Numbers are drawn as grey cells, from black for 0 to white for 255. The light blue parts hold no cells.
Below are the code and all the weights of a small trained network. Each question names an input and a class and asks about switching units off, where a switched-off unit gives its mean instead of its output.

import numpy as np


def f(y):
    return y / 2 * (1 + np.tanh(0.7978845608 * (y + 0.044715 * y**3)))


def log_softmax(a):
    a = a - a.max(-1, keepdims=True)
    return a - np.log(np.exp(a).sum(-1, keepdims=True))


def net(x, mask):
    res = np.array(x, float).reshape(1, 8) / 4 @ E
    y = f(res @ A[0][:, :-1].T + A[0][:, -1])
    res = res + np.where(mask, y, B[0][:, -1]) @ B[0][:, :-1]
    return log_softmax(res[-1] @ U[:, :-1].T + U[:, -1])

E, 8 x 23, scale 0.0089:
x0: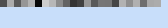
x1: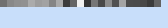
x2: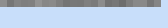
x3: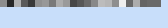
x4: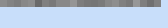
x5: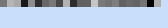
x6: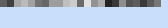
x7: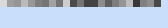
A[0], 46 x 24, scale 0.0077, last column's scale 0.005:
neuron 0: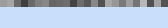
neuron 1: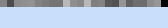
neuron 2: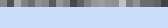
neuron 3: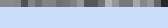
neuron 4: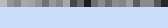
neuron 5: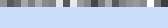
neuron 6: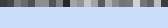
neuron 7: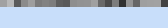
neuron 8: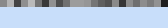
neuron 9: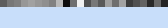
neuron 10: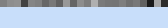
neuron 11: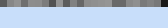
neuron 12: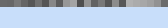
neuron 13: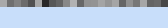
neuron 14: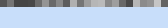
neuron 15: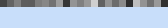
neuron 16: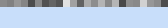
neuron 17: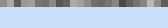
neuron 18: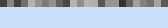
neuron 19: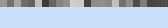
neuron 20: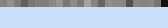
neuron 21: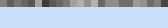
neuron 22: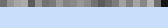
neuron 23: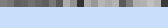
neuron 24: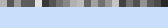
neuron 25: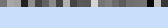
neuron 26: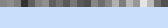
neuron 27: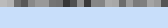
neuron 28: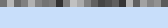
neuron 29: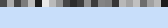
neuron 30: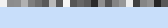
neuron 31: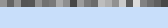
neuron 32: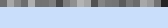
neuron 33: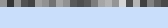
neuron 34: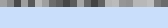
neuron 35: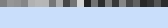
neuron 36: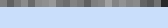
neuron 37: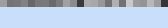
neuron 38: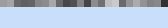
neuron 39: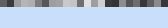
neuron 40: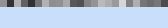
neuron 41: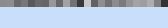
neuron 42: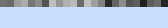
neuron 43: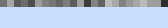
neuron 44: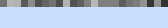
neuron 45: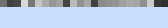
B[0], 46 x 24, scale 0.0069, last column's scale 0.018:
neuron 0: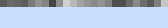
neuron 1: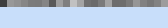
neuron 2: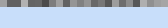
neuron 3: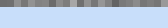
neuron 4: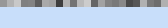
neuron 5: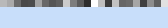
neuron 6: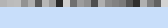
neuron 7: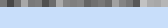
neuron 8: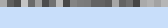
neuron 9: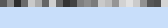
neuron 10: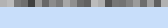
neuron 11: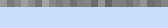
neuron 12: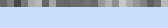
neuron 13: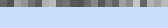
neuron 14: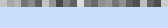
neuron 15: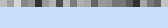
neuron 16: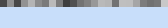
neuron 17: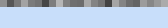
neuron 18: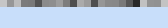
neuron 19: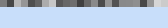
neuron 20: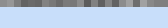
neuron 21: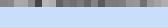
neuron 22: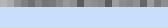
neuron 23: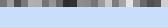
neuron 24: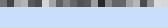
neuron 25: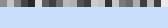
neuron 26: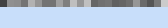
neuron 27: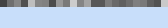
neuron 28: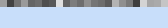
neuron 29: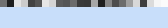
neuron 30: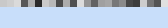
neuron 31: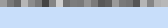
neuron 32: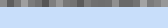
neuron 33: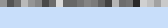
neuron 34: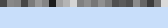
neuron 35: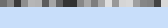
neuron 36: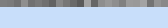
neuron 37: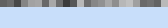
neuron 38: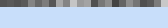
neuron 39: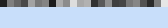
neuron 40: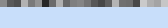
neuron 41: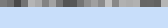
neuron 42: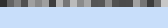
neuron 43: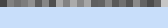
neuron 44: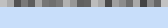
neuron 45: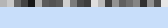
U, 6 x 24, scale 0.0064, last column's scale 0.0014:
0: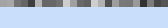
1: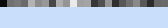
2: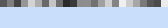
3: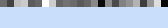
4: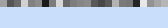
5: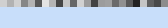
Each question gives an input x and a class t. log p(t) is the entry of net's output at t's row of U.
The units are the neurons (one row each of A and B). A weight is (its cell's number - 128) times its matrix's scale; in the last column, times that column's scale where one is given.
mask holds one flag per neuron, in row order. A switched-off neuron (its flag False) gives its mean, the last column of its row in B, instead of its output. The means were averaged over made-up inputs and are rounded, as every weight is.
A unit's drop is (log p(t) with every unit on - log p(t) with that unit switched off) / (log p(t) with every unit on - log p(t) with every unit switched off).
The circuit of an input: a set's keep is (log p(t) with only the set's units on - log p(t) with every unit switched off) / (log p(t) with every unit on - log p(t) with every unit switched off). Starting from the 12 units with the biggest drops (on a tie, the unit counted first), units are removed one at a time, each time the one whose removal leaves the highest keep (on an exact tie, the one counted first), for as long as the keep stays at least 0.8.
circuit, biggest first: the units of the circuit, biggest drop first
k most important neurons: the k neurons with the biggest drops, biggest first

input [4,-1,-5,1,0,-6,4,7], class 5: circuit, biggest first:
neuron 30
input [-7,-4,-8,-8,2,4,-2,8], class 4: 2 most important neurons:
neuron 28; neuron 8
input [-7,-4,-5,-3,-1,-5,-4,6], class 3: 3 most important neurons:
neuron 24; neuron 19; neuron 13
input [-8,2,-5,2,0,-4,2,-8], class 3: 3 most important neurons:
neuron 24; neuron 19; neuron 30
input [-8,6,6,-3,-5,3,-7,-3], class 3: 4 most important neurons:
neuron 24; neuron 19; neuron 39; neuron 21
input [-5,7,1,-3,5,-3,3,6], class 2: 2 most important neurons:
neuron 35; neuron 9
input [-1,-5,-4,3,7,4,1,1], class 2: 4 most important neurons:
neuron 45; neuron 5; neuron 16; neuron 23
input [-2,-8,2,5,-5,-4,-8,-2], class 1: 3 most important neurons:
neuron 34; neuron 26; neuron 43
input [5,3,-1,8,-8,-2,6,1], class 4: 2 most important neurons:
neuron 33; neuron 40
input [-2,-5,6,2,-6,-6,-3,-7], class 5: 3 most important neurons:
neuron 6; neuron 14; neuron 25
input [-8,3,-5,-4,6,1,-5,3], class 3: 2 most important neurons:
neuron 24; neuron 19
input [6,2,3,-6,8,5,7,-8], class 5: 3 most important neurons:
neuron 18; neuron 15; neuron 6
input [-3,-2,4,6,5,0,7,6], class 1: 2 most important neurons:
neuron 39; neuron 42
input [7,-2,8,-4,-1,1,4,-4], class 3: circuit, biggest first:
neuron 29
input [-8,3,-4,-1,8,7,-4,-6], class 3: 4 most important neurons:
neuron 24; neuron 19; neuron 21; neuron 45
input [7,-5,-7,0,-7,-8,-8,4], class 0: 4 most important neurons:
neuron 45; neuron 5; neuron 39; neuron 42
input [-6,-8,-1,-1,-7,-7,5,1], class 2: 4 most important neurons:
neuron 16; neuron 37; neuron 25; neuron 23
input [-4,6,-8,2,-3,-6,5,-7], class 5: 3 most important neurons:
neuron 6; neuron 15; neuron 25
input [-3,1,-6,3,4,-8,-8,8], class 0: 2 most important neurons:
neuron 45; neuron 5
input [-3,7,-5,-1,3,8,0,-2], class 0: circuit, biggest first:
neuron 25
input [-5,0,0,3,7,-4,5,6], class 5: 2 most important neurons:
neuron 30; neuron 29
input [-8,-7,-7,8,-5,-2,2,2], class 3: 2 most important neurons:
neuron 24; neuron 13
